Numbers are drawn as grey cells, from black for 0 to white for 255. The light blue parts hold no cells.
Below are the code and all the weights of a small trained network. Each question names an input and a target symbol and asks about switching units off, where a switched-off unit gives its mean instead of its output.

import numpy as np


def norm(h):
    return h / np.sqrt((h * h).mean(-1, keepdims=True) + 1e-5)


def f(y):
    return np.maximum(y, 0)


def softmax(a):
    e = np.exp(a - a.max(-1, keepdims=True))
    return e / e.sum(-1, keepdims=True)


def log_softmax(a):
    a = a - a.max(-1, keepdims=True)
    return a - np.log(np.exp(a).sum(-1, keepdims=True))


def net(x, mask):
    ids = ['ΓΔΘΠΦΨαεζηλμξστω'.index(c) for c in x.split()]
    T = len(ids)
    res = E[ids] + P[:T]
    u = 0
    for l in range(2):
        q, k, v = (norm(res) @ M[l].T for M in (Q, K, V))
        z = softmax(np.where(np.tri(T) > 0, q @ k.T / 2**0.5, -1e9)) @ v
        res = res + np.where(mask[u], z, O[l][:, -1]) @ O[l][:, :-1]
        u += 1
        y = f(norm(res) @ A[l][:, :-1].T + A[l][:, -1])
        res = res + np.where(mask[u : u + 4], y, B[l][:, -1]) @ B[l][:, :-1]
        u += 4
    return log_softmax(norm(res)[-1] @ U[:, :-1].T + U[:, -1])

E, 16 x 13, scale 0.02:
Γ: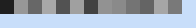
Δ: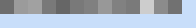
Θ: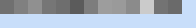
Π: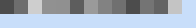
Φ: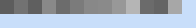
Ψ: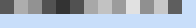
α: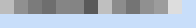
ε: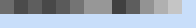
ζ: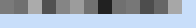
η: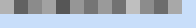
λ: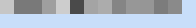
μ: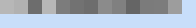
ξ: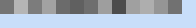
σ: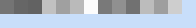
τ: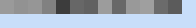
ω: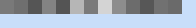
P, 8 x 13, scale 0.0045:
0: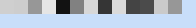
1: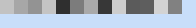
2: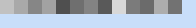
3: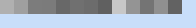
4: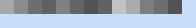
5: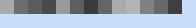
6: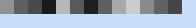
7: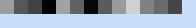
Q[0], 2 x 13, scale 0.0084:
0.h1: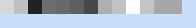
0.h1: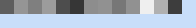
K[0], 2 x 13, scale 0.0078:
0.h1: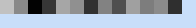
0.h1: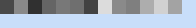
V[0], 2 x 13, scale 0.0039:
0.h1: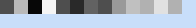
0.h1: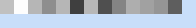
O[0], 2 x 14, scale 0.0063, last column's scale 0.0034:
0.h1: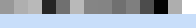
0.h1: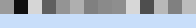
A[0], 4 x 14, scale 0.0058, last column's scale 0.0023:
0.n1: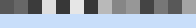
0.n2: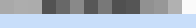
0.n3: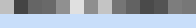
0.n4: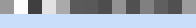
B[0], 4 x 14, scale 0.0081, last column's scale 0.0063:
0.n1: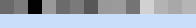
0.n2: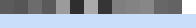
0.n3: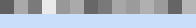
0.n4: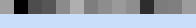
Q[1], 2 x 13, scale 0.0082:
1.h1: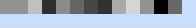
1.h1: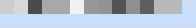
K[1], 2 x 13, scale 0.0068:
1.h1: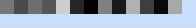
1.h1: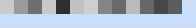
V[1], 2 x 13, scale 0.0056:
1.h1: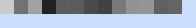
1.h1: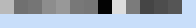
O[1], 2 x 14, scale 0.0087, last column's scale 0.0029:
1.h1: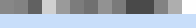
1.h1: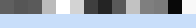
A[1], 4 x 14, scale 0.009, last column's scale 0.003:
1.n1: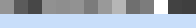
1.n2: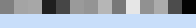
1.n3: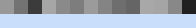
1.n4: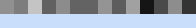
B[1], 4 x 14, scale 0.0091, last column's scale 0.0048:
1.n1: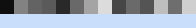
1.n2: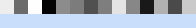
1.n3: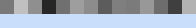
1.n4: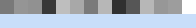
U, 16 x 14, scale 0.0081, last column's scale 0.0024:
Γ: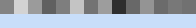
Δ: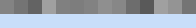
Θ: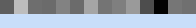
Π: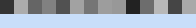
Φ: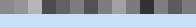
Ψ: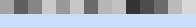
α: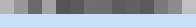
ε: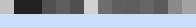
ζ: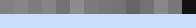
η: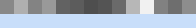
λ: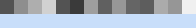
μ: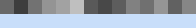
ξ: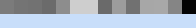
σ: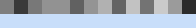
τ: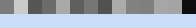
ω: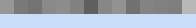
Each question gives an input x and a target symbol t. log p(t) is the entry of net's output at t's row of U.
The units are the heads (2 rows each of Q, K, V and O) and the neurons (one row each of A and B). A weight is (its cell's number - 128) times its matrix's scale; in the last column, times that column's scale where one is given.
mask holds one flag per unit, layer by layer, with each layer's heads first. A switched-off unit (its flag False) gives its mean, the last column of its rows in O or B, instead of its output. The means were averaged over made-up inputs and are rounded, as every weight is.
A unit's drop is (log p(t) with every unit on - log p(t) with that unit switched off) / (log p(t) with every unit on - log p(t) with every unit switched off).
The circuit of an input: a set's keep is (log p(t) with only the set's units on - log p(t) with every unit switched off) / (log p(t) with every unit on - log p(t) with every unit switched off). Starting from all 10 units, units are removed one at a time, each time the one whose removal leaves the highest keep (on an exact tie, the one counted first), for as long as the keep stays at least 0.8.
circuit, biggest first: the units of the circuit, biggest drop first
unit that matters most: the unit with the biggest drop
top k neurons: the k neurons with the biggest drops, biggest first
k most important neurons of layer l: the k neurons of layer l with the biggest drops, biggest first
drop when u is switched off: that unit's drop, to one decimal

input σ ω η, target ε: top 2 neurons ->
[0.n4; 0.n1]
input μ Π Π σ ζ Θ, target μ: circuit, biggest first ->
[1.h1]
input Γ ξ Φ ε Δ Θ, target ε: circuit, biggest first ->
[0.h1; 0.n4; 1.h1]
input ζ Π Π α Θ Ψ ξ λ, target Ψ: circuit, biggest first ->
[0.h1; 1.h1; 0.n3]
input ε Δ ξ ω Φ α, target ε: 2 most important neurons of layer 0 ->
[0.n4; 0.n2]
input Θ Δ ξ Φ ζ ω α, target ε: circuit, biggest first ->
[0.h1; 0.n4; 0.n2]
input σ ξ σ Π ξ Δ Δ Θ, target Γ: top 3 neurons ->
[1.n4; 0.n1; 0.n2]
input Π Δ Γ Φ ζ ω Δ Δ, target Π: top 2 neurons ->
[1.n1; 0.n4]
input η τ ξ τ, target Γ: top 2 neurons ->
[1.n4; 0.n2]
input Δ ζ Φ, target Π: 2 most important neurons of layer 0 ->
[0.n1; 0.n2]
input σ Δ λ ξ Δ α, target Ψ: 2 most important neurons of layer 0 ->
[0.n3; 0.n1]
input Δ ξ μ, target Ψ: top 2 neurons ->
[0.n3; 1.n3]
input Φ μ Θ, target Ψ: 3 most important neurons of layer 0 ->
[0.n3; 0.n2; 0.n1]
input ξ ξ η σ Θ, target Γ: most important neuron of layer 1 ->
[1.n4]
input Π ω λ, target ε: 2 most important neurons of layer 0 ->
[0.n4; 0.n1]
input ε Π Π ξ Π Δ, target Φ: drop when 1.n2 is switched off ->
0.5
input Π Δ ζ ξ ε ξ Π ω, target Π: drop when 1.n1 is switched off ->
0.3
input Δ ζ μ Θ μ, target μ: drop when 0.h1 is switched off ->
0.2
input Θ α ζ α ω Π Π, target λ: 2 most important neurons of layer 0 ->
[0.n4; 0.n2]
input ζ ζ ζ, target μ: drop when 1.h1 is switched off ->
0.5
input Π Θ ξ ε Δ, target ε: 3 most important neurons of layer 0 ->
[0.n4; 0.n2; 0.n3]
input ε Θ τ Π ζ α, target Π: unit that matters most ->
1.n1
